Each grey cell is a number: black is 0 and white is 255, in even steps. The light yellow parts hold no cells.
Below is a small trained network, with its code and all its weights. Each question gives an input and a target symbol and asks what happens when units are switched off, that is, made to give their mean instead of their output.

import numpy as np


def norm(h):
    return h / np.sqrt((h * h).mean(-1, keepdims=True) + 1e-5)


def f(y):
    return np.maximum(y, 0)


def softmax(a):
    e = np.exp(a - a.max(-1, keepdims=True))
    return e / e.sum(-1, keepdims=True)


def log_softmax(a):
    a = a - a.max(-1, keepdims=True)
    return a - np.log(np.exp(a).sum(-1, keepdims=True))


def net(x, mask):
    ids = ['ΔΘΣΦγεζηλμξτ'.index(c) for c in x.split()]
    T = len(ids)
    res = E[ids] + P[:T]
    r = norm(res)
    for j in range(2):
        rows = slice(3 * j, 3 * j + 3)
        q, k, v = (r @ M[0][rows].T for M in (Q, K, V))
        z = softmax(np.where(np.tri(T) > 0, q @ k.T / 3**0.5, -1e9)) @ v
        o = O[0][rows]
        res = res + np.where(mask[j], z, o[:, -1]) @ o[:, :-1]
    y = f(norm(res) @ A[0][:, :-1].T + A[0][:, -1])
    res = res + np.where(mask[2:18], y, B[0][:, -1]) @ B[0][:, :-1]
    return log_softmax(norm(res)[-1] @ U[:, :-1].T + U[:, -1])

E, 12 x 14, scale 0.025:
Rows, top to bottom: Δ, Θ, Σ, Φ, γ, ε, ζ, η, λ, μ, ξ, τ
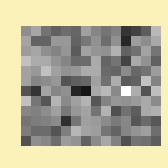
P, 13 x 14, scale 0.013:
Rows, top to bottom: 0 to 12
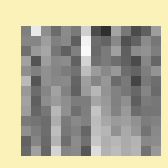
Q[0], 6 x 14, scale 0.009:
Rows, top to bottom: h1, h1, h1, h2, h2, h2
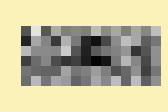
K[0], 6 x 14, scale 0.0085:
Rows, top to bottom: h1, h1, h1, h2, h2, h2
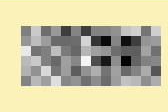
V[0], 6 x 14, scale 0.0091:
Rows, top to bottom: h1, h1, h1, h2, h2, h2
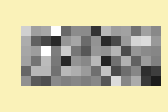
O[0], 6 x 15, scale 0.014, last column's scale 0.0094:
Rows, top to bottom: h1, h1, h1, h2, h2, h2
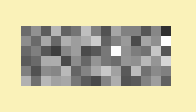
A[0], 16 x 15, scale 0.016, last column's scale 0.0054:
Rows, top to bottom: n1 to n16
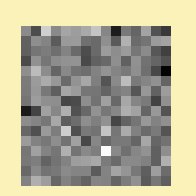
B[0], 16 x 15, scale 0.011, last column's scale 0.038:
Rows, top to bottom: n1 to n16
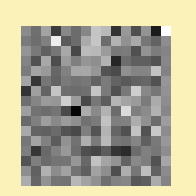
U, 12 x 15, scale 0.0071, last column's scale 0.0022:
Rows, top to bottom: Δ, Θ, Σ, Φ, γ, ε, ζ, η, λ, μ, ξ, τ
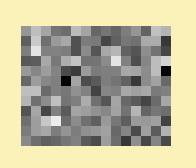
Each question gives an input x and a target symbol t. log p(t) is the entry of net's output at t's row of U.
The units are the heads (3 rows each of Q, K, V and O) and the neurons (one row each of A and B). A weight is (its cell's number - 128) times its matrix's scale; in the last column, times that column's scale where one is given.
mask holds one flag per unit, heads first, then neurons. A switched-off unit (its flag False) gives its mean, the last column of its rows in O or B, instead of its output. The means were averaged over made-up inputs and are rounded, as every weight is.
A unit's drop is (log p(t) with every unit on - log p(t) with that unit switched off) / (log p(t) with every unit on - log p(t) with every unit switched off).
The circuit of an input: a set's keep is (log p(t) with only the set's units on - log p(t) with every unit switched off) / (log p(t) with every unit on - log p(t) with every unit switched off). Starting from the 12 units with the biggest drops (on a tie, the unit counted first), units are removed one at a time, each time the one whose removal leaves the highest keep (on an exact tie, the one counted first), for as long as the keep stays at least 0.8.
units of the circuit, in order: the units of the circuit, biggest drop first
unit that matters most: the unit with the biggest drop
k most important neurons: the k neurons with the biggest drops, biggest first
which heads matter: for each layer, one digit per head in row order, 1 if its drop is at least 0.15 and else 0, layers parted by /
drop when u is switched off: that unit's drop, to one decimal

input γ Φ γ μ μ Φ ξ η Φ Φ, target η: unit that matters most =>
h1
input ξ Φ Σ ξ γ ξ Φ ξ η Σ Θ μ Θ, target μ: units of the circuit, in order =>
h1, n1, h2
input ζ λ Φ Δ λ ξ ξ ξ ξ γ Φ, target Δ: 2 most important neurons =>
n1, n5
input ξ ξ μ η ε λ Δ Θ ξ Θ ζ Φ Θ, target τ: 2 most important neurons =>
n1, n4
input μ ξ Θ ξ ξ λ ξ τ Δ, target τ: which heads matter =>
01
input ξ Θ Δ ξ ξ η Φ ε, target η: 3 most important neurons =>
n1, n6, n14
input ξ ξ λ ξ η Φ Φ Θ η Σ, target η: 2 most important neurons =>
n1, n6
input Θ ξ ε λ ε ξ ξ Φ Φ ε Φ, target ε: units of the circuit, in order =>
h2, h1, n1
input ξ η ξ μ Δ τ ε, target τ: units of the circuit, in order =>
h1, h2, n13
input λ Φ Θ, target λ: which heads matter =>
11
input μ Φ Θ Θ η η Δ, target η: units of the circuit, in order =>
h1, n1, h2
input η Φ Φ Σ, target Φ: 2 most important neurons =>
n1, n15
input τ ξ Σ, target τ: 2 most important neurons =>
n13, n1
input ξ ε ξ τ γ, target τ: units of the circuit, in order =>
h2, h1, n13
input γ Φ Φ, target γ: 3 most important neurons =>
n1, n9, n14
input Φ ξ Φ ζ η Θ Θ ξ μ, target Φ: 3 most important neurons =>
n8, n1, n7
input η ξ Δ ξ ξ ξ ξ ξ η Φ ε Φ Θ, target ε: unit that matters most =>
h2
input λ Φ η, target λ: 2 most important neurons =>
n1, n14
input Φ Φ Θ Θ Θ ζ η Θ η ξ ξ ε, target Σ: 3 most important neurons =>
n1, n12, n14
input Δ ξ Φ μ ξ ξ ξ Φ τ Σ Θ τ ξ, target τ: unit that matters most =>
h2
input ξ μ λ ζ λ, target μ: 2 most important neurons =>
n1, n2
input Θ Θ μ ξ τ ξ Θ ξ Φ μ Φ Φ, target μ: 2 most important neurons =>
n1, n14
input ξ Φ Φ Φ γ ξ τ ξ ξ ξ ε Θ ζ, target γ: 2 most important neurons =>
n9, n1
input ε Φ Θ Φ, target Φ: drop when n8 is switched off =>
-0.1
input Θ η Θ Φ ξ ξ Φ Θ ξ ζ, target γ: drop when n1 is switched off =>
0.2
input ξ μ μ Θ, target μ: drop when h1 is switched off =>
0.9
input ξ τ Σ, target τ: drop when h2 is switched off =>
0.2
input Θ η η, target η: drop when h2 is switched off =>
0.1
